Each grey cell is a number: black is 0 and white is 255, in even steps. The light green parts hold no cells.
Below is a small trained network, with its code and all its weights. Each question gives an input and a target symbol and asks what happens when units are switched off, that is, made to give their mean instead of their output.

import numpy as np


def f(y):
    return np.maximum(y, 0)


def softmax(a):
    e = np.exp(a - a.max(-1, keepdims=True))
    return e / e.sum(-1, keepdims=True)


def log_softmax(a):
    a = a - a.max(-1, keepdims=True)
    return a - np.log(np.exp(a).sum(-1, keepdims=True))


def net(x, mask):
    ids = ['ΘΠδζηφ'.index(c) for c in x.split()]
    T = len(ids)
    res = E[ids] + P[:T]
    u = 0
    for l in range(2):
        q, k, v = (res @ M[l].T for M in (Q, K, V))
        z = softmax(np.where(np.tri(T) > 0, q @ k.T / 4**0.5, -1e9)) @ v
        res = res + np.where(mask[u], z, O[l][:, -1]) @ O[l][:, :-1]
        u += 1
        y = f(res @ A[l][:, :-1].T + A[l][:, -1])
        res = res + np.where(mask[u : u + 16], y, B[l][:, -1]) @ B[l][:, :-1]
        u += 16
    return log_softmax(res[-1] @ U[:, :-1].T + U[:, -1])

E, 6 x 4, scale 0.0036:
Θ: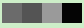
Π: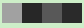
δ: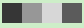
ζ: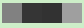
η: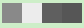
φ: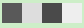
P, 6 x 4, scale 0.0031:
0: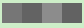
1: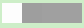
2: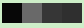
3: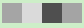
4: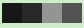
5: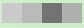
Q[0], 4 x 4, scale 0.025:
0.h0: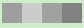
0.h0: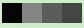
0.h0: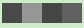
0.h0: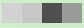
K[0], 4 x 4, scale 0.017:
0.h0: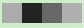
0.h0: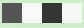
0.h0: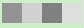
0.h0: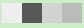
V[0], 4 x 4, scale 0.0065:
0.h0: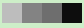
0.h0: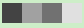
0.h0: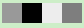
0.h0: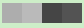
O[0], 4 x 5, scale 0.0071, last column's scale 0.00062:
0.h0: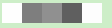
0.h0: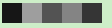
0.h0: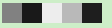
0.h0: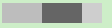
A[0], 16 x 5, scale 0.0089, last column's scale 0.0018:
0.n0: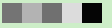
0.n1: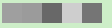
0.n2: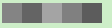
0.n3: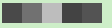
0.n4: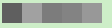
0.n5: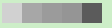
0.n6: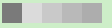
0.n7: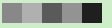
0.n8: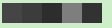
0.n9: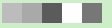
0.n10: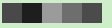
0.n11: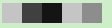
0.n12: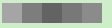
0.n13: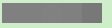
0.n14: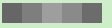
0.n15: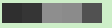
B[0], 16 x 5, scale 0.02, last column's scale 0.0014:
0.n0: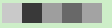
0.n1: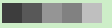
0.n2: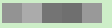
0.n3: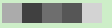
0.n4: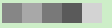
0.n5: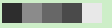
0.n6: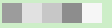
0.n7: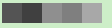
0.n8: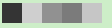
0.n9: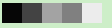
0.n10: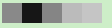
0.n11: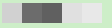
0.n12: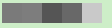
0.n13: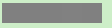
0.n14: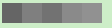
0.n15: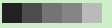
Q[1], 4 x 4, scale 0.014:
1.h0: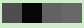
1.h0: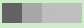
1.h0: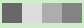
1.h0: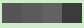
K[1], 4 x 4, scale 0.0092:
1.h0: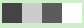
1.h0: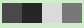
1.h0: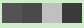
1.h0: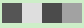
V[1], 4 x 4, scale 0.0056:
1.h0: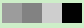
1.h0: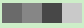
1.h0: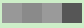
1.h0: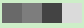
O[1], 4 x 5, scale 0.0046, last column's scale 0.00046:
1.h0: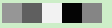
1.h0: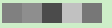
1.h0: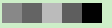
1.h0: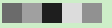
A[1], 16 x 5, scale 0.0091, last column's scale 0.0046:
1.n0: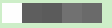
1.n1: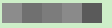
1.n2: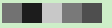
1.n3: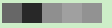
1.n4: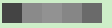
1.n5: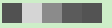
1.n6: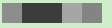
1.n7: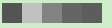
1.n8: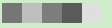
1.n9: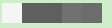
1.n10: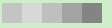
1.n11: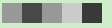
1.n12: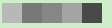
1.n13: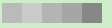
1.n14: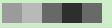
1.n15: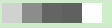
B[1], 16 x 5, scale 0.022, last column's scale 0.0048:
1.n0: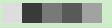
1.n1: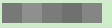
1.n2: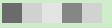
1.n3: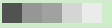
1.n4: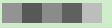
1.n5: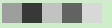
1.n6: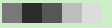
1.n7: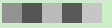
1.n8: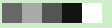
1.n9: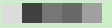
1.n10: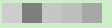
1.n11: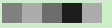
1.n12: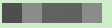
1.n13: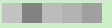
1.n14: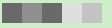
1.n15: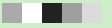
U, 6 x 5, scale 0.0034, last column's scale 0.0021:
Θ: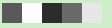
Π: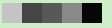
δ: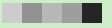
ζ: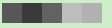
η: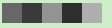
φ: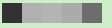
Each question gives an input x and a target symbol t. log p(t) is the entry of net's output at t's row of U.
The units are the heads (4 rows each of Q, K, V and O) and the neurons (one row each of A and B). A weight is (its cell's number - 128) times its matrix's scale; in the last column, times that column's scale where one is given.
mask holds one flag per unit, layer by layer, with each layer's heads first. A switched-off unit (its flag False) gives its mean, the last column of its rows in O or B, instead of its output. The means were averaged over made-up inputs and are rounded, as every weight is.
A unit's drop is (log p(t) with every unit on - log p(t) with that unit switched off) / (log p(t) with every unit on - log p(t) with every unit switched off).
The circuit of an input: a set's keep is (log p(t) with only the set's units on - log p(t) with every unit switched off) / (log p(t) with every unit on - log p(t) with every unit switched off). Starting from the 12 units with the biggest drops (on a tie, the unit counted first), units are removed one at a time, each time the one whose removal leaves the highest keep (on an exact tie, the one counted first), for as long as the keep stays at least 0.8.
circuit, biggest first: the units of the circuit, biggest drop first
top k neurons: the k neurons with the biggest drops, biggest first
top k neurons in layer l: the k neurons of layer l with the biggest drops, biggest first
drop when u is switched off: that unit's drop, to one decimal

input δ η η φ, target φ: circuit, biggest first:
0.n9; 1.n2; 0.n1; 1.n3
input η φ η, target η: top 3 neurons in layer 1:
1.n5; 1.n7; 1.n8
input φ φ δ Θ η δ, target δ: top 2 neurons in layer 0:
0.n6; 0.n9
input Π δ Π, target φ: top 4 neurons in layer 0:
0.n10; 0.n8; 0.n15; 0.n6
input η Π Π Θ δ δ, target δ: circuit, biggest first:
0.n6; 1.n10; 1.n13; 0.n9
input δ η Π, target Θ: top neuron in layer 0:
0.n8
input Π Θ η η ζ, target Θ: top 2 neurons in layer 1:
1.n15; 1.n5
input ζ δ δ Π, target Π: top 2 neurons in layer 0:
0.n11; 0.n9
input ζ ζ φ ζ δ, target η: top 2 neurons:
0.n8; 0.n4
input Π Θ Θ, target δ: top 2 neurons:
1.n2; 0.n10
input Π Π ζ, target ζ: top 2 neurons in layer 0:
0.n11; 0.n6
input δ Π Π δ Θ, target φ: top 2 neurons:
1.n2; 0.n10
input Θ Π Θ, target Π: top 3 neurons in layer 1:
1.n0; 1.n9; 1.n6
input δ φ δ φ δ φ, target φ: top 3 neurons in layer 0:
0.n9; 0.n0; 0.n1
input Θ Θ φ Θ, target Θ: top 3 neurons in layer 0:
0.n6; 0.n9; 0.n11
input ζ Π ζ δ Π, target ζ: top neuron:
0.n8
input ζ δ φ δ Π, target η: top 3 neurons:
0.n8; 0.n11; 1.n15
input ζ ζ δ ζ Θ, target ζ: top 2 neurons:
1.n6; 0.n11
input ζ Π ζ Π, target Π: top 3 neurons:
0.n11; 1.n0; 1.n9
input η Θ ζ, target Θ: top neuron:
0.n8
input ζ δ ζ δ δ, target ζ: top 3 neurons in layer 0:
0.n8; 0.n11; 0.n15
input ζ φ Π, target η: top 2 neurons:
0.n8; 1.n5
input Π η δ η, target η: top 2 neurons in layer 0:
0.n9; 0.n5
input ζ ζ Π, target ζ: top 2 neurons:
1.n6; 0.n10
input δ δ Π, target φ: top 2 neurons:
1.n2; 0.n10
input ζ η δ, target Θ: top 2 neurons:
0.n9; 0.n3
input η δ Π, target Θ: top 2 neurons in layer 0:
0.n8; 0.n9
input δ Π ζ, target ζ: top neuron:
1.n6
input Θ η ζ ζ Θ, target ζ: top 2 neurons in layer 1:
1.n6; 1.n8
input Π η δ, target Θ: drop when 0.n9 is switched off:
0.2
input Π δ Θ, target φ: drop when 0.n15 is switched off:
0.3
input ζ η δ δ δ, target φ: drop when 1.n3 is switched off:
0.3
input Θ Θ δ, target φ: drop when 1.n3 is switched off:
0.2
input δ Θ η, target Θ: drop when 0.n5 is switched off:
0.1
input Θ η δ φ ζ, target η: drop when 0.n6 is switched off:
0.0
